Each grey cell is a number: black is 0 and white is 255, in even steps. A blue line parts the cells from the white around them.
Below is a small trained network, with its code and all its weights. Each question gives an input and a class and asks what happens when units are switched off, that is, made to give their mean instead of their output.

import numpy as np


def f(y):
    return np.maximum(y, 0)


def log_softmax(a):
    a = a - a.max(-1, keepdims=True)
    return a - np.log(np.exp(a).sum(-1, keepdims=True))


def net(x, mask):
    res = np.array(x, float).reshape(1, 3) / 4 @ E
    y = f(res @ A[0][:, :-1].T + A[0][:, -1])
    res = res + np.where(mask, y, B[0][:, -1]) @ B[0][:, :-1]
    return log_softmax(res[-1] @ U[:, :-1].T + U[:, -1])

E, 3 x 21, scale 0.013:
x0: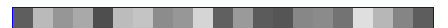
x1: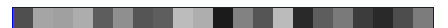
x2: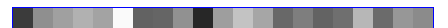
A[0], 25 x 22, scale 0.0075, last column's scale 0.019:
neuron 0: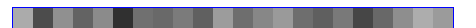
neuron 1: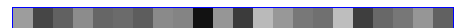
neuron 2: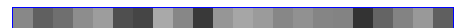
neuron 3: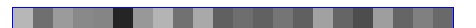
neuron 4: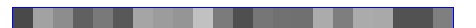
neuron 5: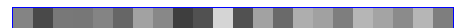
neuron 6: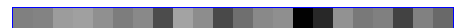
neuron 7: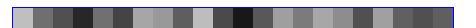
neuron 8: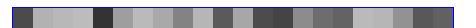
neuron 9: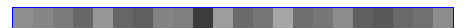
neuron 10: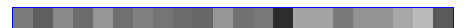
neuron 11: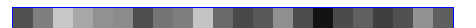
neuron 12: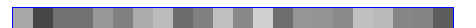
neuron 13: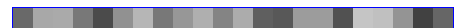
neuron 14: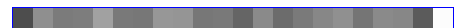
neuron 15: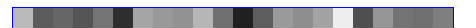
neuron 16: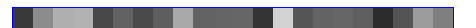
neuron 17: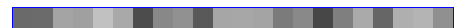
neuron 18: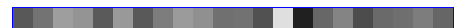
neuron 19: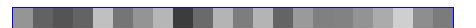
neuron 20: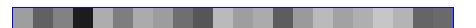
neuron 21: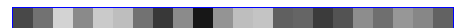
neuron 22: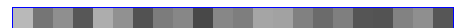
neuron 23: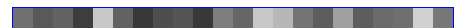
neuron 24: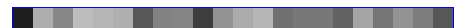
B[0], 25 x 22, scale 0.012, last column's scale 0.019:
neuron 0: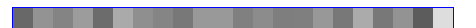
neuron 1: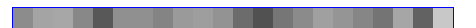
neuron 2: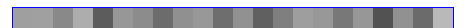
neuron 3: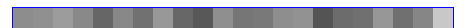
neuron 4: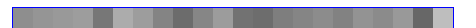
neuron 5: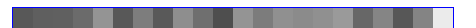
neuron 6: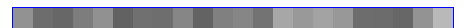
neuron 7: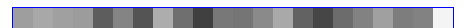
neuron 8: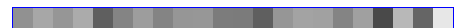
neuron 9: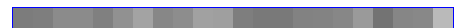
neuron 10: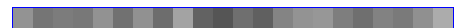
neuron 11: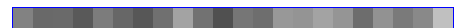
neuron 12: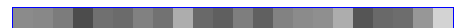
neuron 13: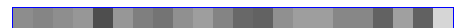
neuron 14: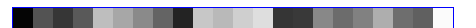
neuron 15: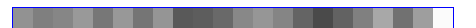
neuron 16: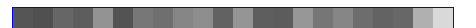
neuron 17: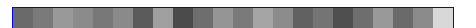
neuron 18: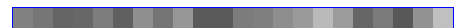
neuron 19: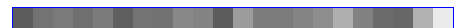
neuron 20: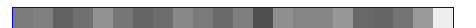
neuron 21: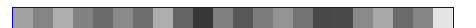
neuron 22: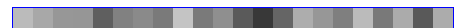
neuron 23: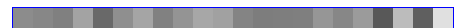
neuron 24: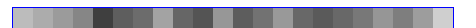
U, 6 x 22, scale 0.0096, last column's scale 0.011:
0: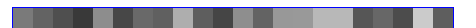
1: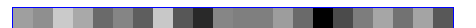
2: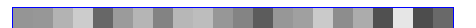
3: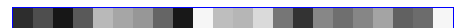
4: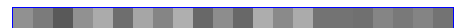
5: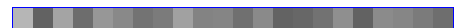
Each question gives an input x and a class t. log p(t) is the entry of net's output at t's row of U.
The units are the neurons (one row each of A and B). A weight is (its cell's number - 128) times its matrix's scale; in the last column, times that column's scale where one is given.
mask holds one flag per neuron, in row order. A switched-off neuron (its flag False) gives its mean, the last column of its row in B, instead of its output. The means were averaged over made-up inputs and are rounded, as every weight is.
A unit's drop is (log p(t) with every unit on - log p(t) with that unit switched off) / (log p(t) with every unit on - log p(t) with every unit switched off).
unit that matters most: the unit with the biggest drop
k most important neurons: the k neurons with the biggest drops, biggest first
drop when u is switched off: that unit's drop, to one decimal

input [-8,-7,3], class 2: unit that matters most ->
neuron 23
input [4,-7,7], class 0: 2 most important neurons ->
(neuron 12; neuron 5)
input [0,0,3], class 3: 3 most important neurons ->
(neuron 7; neuron 15; neuron 3)
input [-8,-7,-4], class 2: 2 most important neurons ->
(neuron 23; neuron 0)
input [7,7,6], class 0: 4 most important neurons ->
(neuron 16; neuron 11; neuron 18; neuron 6)
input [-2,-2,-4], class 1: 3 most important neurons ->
(neuron 7; neuron 15; neuron 3)
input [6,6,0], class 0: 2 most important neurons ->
(neuron 16; neuron 11)
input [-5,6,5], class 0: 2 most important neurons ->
(neuron 16; neuron 18)
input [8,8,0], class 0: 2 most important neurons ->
(neuron 16; neuron 11)
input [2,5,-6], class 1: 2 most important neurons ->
(neuron 7; neuron 15)
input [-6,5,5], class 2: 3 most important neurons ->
(neuron 23; neuron 22; neuron 5)
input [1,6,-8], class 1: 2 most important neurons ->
(neuron 7; neuron 15)
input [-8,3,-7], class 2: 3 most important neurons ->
(neuron 23; neuron 1; neuron 0)
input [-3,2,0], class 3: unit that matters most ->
neuron 8
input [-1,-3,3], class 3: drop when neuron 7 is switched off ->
0.3
